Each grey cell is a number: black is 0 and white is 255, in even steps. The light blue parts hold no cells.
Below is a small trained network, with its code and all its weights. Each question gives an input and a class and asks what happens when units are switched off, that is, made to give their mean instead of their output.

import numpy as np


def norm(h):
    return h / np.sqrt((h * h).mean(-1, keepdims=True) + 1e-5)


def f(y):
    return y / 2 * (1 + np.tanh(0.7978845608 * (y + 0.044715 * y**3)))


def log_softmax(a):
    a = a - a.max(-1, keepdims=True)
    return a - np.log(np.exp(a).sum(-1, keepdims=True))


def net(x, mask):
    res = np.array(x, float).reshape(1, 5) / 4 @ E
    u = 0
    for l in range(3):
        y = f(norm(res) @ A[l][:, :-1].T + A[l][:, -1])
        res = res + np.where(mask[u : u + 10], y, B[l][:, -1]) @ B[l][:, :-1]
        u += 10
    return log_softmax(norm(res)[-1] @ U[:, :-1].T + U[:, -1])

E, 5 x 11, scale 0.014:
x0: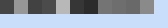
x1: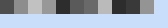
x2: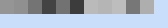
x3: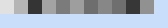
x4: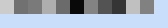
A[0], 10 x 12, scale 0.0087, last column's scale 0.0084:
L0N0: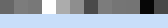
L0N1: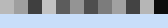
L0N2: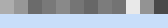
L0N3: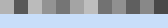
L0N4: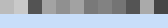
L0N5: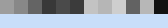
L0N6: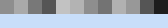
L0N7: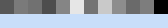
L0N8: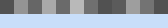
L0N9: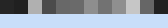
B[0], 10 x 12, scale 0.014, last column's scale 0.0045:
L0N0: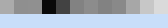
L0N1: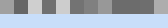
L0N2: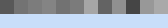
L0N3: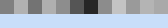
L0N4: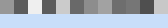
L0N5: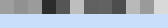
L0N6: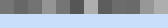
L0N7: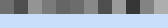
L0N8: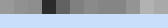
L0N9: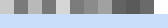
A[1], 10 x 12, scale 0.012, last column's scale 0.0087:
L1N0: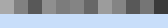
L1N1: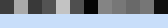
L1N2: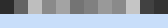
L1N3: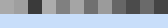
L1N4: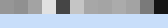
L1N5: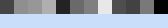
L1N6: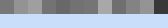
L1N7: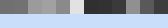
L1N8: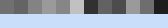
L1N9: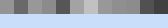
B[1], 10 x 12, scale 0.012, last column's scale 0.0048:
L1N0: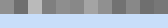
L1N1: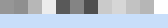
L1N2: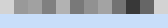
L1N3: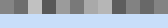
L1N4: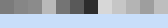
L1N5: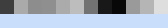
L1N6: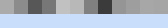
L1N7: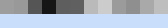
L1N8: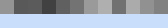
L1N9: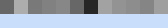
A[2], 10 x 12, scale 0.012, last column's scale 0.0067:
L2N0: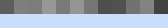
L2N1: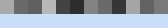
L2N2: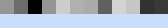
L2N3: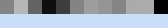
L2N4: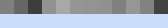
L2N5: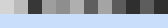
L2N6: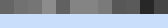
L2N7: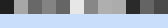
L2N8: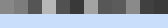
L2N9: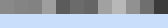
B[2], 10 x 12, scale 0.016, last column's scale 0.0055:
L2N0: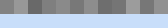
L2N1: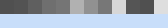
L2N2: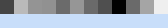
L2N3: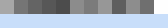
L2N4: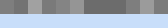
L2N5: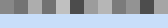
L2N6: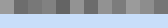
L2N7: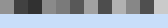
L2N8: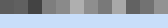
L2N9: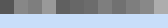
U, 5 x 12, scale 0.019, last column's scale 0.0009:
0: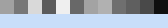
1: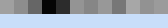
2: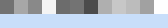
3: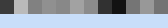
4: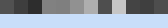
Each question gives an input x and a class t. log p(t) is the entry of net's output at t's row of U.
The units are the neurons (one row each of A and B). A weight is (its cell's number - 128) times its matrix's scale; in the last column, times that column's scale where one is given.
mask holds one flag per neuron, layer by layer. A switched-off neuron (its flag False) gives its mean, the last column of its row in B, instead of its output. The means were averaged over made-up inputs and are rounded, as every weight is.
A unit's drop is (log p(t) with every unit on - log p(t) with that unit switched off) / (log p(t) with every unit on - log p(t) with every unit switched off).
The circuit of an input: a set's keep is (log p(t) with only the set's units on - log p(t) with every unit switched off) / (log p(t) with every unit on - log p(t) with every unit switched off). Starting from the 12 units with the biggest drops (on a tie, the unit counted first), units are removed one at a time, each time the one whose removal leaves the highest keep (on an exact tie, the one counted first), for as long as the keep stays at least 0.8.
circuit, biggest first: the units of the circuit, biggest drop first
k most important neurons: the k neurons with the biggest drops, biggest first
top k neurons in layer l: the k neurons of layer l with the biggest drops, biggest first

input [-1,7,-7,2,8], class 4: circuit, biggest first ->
L2N1
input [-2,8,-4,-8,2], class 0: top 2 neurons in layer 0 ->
L0N9, L0N2
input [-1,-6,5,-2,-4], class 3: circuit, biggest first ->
L2N2, L0N0
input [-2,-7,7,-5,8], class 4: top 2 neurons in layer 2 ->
L2N1, L2N8
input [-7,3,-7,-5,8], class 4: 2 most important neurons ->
L2N1, L0N5
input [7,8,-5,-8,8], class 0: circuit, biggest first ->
L1N2, L2N2
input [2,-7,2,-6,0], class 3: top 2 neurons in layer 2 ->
L2N2, L2N5
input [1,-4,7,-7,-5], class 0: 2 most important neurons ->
L0N9, L0N0
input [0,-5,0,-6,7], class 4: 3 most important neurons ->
L2N1, L0N4, L2N8
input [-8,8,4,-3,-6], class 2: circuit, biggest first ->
L1N4, L0N3
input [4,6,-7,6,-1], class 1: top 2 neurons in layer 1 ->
L1N7, L1N2
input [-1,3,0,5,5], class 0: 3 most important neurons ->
L0N1, L2N5, L0N4
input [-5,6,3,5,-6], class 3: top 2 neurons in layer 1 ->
L1N5, L1N1
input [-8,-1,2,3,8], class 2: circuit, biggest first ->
L0N3
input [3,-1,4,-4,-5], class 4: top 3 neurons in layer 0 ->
L0N4, L0N7, L0N0
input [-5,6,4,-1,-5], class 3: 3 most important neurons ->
L1N5, L1N1, L0N7
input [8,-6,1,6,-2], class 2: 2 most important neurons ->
L1N1, L0N9
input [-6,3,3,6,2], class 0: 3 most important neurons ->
L0N1, L0N4, L1N1
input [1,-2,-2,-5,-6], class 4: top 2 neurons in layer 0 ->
L0N7, L0N4
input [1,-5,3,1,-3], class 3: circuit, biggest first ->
L2N2
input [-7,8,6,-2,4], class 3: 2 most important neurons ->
L1N5, L1N1
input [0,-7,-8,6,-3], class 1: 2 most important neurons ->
L1N7, L0N9
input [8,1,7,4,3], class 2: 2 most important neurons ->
L1N1, L0N0
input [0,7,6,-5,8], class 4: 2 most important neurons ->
L2N1, L2N2
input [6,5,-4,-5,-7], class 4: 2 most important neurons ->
L2N7, L0N7
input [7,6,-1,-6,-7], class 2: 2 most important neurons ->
L1N1, L0N4
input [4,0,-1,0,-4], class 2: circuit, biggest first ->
L1N1
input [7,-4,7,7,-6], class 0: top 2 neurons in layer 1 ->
L1N7, L1N4
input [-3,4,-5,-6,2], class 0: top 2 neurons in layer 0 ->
L0N9, L0N5
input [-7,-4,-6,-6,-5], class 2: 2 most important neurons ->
L1N4, L0N5
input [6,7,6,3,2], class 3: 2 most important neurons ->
L1N5, L0N0
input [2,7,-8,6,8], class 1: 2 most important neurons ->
L1N7, L0N0
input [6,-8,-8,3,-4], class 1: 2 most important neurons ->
L1N7, L2N3
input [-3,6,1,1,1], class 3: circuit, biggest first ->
L1N5
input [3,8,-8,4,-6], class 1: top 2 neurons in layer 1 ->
L1N7, L1N8
